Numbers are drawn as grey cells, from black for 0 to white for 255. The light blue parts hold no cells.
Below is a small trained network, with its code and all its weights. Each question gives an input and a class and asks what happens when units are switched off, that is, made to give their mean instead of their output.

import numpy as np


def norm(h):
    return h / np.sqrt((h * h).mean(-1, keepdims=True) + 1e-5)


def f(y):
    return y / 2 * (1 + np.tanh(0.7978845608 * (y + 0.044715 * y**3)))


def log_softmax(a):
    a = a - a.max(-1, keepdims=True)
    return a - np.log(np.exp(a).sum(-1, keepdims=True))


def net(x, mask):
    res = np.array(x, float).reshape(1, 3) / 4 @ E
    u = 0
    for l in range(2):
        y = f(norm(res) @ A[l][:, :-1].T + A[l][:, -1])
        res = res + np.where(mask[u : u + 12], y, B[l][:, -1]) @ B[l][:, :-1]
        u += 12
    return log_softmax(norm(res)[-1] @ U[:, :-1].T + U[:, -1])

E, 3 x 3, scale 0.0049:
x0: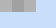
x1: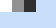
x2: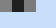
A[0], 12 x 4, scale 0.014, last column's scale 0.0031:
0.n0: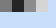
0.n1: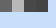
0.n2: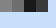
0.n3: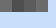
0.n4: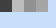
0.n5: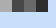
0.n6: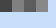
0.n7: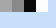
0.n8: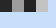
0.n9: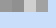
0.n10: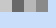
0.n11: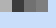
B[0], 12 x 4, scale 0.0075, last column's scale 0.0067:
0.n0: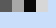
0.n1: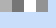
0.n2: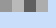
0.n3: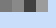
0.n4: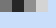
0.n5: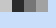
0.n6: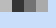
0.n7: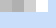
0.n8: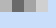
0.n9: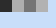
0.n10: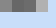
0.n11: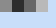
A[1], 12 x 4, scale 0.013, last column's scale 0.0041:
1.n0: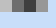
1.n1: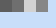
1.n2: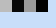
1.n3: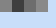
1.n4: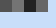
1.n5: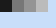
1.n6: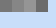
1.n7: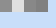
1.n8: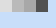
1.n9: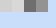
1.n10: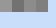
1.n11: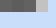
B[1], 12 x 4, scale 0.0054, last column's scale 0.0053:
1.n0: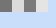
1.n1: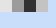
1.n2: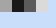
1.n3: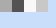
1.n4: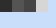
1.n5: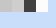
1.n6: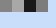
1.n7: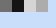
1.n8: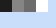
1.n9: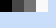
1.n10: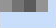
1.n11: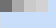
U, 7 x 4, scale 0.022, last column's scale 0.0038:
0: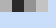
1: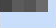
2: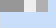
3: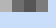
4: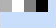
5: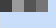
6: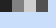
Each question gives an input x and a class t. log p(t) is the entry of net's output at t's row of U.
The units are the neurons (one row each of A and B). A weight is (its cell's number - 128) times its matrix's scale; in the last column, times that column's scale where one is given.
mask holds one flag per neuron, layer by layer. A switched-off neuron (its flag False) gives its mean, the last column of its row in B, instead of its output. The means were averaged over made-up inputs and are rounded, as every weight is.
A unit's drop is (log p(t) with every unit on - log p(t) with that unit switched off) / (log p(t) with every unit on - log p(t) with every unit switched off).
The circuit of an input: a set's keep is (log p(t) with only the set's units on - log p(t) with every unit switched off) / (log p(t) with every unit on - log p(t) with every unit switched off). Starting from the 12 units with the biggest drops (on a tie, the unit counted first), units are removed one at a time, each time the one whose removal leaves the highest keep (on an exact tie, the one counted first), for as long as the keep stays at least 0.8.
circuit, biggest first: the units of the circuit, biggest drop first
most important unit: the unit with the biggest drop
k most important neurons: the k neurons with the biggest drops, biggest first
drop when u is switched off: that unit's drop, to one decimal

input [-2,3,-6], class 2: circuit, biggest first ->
(0.n1)
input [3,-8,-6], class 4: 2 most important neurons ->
(1.n5 1.n1)
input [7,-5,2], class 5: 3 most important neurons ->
(0.n7 0.n9 0.n8)
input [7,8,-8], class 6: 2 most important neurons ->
(1.n9 1.n8)
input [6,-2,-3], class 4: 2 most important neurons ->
(0.n0 1.n5)
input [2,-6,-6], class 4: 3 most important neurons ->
(1.n5 1.n1 0.n9)
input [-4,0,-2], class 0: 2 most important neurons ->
(0.n6 1.n2)
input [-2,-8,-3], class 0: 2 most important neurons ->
(0.n4 0.n6)
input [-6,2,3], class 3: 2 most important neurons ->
(0.n5 0.n11)
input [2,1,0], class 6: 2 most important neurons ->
(0.n4 0.n6)
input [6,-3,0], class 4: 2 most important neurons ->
(1.n5 0.n0)
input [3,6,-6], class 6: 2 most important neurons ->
(1.n9 1.n8)
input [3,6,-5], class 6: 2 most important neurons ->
(1.n9 1.n8)
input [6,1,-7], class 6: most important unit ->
1.n7
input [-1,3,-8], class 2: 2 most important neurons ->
(0.n1 0.n0)
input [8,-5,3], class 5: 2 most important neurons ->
(0.n7 0.n9)
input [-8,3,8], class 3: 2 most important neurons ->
(0.n0 0.n5)
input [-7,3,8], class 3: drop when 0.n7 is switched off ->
0.2
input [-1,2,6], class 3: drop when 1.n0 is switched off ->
0.2
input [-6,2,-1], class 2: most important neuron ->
(0.n7)
